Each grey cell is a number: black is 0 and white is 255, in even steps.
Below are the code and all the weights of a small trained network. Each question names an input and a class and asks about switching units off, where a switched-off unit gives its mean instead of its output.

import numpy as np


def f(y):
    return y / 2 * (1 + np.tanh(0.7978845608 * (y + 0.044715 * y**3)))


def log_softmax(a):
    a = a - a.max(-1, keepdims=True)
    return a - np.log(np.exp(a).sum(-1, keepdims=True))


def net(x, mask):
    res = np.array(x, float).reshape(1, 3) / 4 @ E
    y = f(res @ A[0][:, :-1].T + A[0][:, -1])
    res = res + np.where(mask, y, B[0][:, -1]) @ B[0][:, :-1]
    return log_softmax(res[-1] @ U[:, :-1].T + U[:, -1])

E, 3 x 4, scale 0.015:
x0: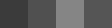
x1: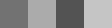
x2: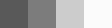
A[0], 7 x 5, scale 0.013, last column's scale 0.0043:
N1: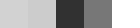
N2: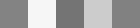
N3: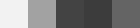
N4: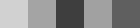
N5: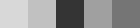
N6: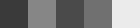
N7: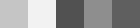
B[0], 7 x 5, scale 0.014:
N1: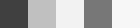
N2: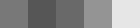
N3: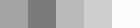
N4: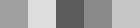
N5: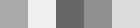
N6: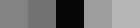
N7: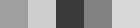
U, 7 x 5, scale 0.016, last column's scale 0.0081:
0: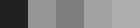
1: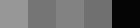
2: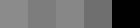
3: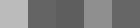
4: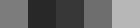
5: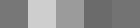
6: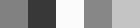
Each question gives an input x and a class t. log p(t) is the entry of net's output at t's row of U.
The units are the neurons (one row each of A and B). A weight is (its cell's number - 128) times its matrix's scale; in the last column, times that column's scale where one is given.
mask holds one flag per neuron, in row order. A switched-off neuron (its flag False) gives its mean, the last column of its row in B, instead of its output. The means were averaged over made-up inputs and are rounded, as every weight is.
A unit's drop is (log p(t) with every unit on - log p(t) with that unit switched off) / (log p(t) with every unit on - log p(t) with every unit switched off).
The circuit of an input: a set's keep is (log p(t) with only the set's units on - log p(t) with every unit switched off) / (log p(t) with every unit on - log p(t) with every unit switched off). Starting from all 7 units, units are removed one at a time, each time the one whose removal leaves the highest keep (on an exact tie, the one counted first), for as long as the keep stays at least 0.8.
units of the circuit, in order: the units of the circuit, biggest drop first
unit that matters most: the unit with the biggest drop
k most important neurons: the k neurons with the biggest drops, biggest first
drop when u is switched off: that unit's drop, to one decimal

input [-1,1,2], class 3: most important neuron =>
N1
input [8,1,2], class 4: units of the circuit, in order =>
N1, N6
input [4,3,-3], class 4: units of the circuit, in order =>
N1, N6, N5
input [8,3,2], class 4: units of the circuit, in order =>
N1, N6
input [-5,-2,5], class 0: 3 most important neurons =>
N3, N6, N7
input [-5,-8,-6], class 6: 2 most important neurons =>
N3, N6
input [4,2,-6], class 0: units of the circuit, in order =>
N6, N5, N1
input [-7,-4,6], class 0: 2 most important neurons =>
N3, N6
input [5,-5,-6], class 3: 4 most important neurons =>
N1, N3, N6, N2
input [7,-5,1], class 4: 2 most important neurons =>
N1, N3
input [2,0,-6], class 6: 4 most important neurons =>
N3, N7, N5, N4
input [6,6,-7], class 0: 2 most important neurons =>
N6, N1
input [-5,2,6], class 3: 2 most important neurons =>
N1, N2
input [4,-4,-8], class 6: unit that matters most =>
N3
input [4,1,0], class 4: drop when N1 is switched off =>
0.4
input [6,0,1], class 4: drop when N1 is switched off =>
0.4
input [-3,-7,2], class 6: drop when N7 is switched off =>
0.2
